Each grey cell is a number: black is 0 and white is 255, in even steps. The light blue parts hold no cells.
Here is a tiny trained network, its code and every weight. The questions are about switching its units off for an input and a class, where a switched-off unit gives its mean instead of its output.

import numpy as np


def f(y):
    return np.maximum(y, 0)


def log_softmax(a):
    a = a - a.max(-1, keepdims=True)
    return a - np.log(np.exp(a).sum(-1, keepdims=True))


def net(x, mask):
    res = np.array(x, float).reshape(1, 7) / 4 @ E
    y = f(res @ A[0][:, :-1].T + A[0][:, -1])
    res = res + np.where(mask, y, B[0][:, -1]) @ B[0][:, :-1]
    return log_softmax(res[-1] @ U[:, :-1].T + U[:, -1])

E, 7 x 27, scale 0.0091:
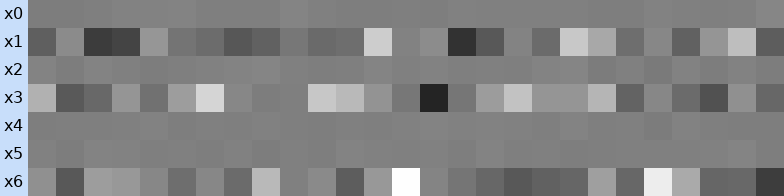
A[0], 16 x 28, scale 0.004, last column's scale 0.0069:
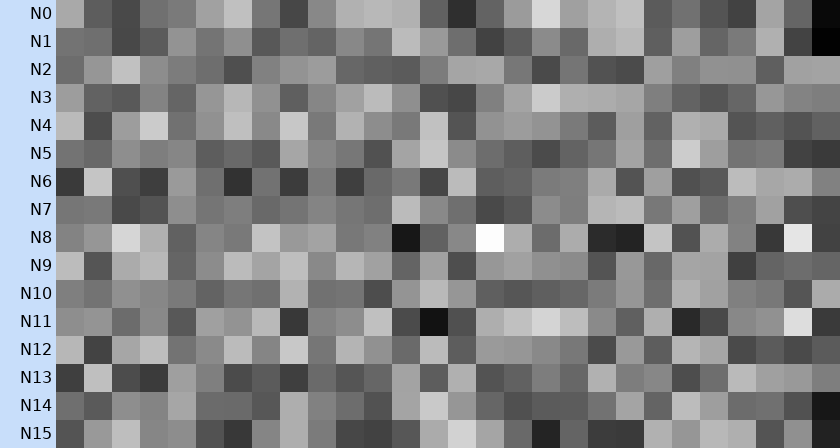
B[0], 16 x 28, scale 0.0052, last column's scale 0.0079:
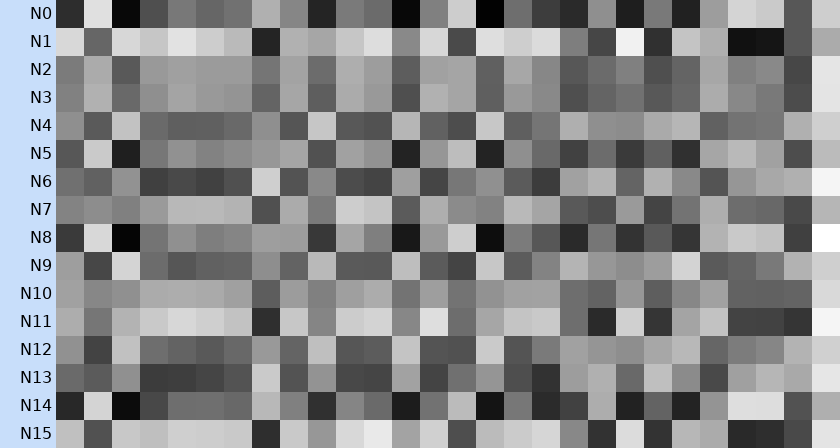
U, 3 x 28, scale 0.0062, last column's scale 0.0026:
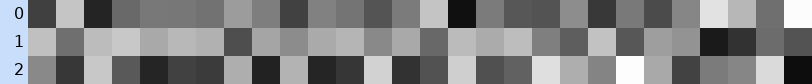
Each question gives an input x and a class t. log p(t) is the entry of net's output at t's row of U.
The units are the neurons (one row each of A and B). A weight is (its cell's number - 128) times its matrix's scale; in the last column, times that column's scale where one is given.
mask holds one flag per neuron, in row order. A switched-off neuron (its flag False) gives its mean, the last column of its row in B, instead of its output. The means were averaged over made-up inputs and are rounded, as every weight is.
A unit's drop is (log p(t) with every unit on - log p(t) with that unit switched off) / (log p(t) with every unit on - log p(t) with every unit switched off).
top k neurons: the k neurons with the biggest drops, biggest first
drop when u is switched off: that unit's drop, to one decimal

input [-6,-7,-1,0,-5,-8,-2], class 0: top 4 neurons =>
[N8; N15; N1; N10]
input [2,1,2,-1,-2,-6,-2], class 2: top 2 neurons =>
[N8; N0]
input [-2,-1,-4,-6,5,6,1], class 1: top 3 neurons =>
[N15; N0; N14]
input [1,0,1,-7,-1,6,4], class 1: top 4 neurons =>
[N15; N8; N0; N10]
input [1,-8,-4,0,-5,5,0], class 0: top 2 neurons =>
[N8; N1]
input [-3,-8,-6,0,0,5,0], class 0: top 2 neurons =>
[N8; N1]
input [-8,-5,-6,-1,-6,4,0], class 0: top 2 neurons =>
[N8; N11]
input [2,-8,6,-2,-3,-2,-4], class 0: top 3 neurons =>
[N8; N1; N10]
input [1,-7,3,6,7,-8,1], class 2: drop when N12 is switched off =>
0.2
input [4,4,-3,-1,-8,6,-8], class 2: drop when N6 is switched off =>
0.1
